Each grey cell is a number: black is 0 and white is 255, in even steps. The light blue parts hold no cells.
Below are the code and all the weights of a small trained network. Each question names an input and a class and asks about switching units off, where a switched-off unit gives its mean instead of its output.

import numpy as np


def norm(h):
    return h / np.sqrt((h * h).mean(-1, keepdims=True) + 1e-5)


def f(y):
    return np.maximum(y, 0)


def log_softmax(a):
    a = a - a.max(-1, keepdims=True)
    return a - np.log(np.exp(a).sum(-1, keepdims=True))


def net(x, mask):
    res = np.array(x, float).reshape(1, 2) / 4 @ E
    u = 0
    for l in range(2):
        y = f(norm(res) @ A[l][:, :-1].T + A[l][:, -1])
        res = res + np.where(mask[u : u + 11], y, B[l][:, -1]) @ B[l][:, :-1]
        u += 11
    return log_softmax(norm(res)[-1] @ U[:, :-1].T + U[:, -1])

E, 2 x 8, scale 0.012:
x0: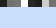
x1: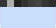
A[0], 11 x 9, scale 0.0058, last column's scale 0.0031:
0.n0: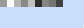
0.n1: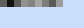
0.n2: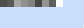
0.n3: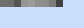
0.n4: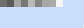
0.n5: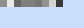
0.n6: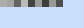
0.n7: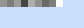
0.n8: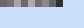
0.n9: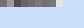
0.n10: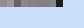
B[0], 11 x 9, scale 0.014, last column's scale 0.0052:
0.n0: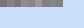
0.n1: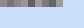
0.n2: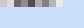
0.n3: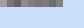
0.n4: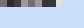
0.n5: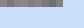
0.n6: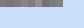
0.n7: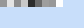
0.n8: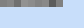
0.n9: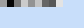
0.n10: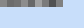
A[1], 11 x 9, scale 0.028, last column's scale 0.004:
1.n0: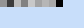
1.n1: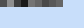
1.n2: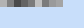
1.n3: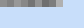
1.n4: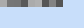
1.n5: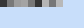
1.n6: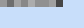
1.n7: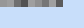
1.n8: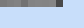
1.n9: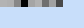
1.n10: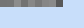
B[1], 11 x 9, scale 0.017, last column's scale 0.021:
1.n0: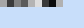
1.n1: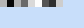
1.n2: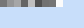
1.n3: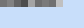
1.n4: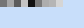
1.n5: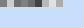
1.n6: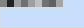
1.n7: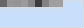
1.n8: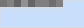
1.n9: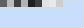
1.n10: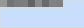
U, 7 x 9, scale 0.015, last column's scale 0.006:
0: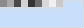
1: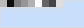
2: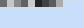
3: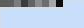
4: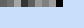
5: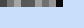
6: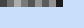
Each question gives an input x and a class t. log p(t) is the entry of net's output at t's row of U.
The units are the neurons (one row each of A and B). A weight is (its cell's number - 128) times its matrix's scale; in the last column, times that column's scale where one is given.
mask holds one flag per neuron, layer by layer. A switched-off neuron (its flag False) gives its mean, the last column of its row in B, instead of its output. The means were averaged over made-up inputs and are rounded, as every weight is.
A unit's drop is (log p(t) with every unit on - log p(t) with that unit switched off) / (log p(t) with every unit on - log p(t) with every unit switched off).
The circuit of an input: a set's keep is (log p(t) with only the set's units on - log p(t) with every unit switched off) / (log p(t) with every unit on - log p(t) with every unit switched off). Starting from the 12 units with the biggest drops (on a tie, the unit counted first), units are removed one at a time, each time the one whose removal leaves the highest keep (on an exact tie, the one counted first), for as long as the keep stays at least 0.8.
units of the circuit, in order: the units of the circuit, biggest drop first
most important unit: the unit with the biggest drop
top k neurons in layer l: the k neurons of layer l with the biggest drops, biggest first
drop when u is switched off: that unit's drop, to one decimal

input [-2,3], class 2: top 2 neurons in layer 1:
[1.n9 1.n1]
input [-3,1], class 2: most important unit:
0.n7
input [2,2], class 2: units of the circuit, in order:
[1.n1 1.n9]
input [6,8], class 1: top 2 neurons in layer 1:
[1.n1 1.n9]
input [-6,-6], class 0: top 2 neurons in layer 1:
[1.n9 1.n4]
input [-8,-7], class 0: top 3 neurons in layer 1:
[1.n9 1.n4 1.n1]
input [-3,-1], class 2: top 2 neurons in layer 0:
[0.n7 0.n2]
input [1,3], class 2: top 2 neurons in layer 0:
[0.n9 0.n4]
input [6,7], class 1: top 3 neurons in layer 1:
[1.n1 1.n9 1.n4]
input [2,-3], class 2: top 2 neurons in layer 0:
[0.n4 0.n9]
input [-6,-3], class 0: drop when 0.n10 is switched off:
0.0
